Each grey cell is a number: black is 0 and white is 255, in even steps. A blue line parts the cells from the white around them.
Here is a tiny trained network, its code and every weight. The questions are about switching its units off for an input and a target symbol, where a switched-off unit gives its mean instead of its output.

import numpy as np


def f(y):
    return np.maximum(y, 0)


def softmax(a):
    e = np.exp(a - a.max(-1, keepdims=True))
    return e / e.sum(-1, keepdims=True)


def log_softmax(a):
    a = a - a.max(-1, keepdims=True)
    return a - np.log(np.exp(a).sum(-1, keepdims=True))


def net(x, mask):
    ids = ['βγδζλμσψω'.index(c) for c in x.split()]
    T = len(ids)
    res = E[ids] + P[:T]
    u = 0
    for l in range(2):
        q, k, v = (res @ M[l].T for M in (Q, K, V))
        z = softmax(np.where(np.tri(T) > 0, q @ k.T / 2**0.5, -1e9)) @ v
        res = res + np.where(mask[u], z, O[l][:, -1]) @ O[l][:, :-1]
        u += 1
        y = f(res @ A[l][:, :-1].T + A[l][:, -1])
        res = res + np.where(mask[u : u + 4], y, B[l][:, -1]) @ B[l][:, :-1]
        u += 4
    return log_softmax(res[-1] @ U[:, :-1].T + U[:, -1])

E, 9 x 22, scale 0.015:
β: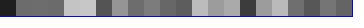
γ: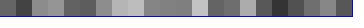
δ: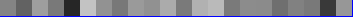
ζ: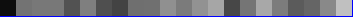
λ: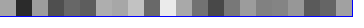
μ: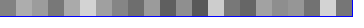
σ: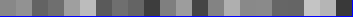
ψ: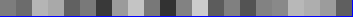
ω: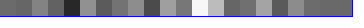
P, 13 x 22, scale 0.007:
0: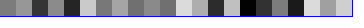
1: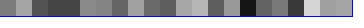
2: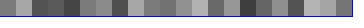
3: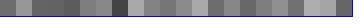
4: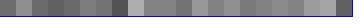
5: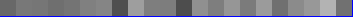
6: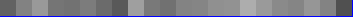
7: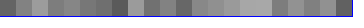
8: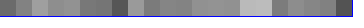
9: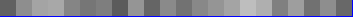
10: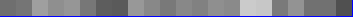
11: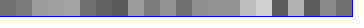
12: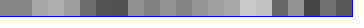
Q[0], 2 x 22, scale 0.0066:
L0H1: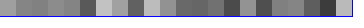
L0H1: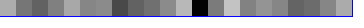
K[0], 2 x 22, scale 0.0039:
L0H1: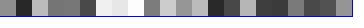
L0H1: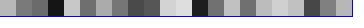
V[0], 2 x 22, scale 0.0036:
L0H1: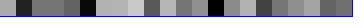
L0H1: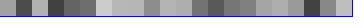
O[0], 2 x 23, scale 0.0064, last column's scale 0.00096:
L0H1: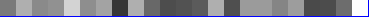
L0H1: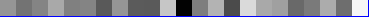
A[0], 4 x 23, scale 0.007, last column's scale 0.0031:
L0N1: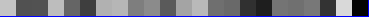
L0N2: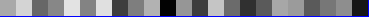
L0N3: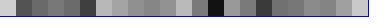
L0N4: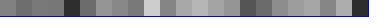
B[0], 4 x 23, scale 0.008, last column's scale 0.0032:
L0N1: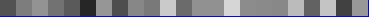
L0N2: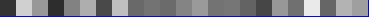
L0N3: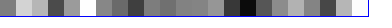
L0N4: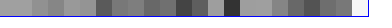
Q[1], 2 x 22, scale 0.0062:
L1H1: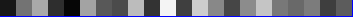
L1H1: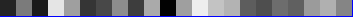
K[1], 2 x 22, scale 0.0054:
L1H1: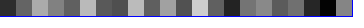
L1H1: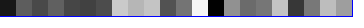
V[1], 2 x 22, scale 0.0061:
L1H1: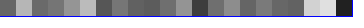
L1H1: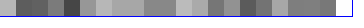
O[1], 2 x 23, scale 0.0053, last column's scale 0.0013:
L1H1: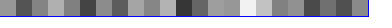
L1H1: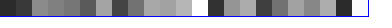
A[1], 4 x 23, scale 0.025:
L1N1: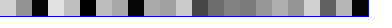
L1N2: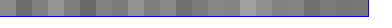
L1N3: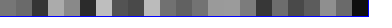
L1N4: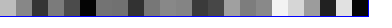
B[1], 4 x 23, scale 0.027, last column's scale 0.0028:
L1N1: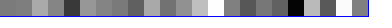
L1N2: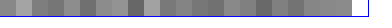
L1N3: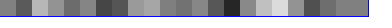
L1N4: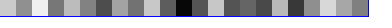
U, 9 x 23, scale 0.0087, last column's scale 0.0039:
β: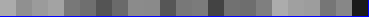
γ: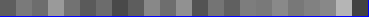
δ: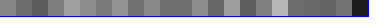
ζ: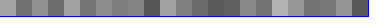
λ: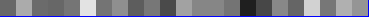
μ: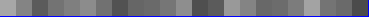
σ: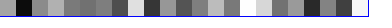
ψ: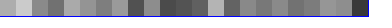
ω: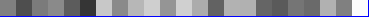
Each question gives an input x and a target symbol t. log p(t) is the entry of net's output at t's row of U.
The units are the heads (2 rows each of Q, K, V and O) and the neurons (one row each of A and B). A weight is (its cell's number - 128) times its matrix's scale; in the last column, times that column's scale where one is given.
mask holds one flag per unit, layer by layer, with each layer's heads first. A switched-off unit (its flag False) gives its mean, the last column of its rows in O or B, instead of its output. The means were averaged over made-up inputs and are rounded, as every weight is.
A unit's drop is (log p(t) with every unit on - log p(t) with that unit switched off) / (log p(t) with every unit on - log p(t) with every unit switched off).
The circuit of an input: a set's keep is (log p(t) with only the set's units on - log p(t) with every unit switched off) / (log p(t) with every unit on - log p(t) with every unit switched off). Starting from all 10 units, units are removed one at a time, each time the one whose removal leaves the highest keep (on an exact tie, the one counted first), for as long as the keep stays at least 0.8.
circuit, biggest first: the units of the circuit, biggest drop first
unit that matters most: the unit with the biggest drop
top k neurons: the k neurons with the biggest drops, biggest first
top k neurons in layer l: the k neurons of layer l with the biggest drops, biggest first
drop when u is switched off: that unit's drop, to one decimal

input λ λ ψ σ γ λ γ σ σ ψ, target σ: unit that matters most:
L0H1
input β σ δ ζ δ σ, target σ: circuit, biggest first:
L1H1; L1N2
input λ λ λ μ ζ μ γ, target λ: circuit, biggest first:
L0H1; L1H1
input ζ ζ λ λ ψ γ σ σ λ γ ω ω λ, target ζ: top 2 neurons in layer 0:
L0N4; L0N3
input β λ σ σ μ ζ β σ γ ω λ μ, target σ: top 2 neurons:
L0N2; L1N2
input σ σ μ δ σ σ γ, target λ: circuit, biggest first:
L0N3; L1H1
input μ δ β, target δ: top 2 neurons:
L0N3; L0N4
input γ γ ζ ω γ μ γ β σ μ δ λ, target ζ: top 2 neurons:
L0N3; L1N2
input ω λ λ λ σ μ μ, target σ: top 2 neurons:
L0N2; L0N3
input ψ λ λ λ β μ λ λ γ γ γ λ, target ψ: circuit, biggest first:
L0H1; L1N2
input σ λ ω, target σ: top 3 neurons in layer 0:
L0N4; L0N3; L0N1
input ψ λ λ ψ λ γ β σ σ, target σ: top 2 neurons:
L1N2; L0N2
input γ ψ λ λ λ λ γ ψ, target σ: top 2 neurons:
L0N3; L1N2
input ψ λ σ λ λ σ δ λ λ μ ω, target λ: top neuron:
L0N1
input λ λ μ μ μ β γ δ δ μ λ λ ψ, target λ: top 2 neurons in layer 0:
L0N3; L0N4
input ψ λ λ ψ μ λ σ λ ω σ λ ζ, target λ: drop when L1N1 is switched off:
0.0
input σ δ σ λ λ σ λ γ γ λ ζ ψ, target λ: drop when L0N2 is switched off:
-0.1
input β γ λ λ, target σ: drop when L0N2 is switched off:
0.1
